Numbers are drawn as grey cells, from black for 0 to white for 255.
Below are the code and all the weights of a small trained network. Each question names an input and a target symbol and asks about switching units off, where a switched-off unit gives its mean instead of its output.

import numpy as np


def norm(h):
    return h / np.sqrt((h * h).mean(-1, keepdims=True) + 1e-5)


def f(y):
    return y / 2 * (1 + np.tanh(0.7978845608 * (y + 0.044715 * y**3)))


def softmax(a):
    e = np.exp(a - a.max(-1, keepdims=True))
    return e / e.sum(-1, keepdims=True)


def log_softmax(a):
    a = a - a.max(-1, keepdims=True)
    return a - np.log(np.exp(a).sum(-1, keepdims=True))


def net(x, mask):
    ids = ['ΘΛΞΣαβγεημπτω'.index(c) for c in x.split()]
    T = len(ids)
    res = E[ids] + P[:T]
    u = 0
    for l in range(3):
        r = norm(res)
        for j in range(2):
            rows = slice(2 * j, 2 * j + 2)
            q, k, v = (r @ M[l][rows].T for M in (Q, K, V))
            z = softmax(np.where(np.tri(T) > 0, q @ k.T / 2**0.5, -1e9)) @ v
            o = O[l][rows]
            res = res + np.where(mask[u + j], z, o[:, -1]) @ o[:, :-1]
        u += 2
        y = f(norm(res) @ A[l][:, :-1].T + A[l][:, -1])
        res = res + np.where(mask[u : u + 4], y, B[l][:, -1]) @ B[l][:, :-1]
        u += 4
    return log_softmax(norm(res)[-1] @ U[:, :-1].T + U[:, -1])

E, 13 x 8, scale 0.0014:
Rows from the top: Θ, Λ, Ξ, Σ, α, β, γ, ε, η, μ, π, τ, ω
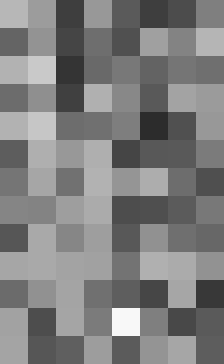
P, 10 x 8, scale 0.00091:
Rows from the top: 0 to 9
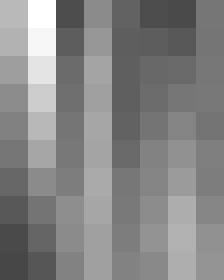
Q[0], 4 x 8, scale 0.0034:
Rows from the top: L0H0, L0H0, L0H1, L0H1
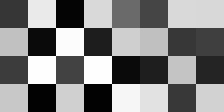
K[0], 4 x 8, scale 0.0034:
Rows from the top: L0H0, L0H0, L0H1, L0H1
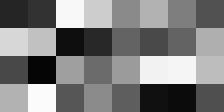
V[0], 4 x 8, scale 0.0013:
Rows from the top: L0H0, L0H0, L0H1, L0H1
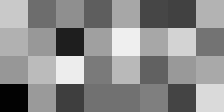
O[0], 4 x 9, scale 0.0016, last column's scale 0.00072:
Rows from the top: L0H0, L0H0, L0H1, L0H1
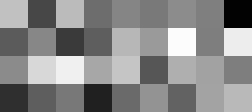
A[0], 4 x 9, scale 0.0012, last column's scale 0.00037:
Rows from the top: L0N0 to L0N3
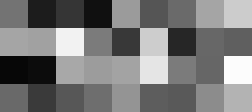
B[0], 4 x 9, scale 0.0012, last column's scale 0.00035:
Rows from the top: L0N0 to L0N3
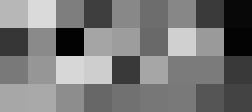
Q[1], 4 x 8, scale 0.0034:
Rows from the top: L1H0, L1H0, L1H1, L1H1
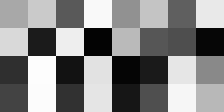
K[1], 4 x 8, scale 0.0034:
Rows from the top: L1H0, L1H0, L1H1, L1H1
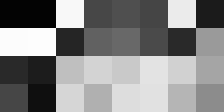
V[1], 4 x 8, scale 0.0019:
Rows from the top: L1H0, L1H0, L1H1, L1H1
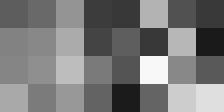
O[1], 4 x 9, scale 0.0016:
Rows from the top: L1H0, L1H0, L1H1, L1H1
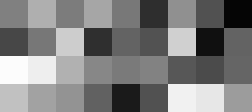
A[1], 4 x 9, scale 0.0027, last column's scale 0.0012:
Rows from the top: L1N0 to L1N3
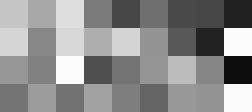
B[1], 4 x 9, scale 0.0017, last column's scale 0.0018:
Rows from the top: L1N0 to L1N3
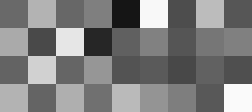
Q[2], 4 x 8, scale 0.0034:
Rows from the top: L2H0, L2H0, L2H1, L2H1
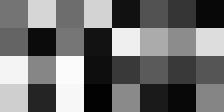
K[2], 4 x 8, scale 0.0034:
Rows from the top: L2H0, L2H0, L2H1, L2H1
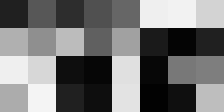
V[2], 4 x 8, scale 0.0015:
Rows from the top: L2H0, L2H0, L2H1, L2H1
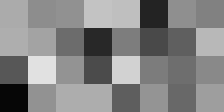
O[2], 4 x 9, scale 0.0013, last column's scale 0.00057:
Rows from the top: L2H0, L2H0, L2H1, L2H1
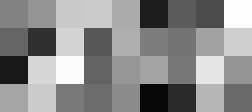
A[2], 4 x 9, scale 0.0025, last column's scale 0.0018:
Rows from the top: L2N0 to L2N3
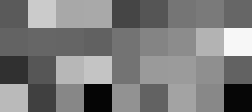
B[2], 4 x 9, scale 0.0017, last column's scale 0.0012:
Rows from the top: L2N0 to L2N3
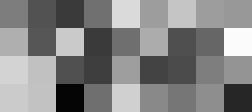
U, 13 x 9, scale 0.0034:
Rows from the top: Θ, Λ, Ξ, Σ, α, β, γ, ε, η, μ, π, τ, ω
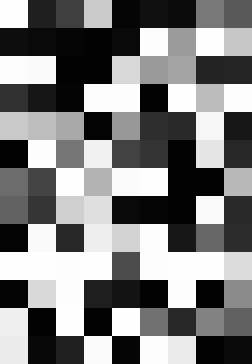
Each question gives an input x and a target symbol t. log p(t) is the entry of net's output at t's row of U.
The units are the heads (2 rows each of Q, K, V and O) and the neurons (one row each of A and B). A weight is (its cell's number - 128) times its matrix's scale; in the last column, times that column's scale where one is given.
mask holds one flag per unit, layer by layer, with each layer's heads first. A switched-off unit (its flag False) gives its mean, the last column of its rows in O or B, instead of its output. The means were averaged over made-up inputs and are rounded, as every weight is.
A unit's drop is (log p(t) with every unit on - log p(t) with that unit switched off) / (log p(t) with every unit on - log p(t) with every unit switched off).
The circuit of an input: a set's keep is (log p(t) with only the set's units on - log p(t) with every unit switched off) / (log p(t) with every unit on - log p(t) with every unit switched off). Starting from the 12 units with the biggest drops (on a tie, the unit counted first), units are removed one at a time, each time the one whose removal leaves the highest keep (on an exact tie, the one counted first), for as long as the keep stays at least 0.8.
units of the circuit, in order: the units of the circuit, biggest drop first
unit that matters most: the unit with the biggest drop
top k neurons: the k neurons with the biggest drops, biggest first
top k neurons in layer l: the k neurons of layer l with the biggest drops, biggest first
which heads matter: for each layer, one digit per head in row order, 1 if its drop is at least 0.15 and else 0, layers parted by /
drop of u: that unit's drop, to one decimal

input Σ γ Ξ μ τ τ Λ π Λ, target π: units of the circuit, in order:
L1H0
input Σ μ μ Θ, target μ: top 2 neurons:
L2N2, L1N0
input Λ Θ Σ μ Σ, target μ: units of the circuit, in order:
L1H1, L0N0
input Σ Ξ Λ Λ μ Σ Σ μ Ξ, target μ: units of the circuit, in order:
L1H1, L2N2
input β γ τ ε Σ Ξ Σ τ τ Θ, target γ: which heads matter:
00 / 01 / 00
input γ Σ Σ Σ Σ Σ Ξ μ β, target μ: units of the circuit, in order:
L1H1, L2N0
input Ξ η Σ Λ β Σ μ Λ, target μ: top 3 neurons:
L0N2, L0N0, L1N1
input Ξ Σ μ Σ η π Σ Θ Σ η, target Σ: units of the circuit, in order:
L2N0, L2H1
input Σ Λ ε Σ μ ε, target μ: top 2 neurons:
L1N0, L2N0
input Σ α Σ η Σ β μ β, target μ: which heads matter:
01 / 01 / 00
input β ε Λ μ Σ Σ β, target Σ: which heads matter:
00 / 00 / 00
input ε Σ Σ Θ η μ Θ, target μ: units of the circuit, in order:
L1H1, L0H1
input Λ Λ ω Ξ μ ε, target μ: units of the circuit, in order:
L1H1, L2N0
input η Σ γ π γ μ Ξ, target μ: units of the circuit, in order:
L0H1, L2N2
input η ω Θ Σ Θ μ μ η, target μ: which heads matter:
00 / 01 / 00
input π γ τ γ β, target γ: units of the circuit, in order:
L1H1
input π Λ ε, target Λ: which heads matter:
01 / 00 / 10
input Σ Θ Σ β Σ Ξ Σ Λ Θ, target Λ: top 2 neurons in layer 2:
L2N2, L2N1
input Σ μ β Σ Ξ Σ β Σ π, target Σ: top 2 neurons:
L2N0, L1N1
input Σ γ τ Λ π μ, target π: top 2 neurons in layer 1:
L1N2, L1N1
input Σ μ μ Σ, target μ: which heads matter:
00 / 11 / 00
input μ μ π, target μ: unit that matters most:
L1N0
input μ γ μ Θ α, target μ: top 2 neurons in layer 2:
L2N2, L2N1
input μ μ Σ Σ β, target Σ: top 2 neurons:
L2N0, L0N1
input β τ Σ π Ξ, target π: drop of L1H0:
1.2
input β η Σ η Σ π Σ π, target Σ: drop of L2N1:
0.2
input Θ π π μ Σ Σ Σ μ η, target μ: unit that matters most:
L1H1
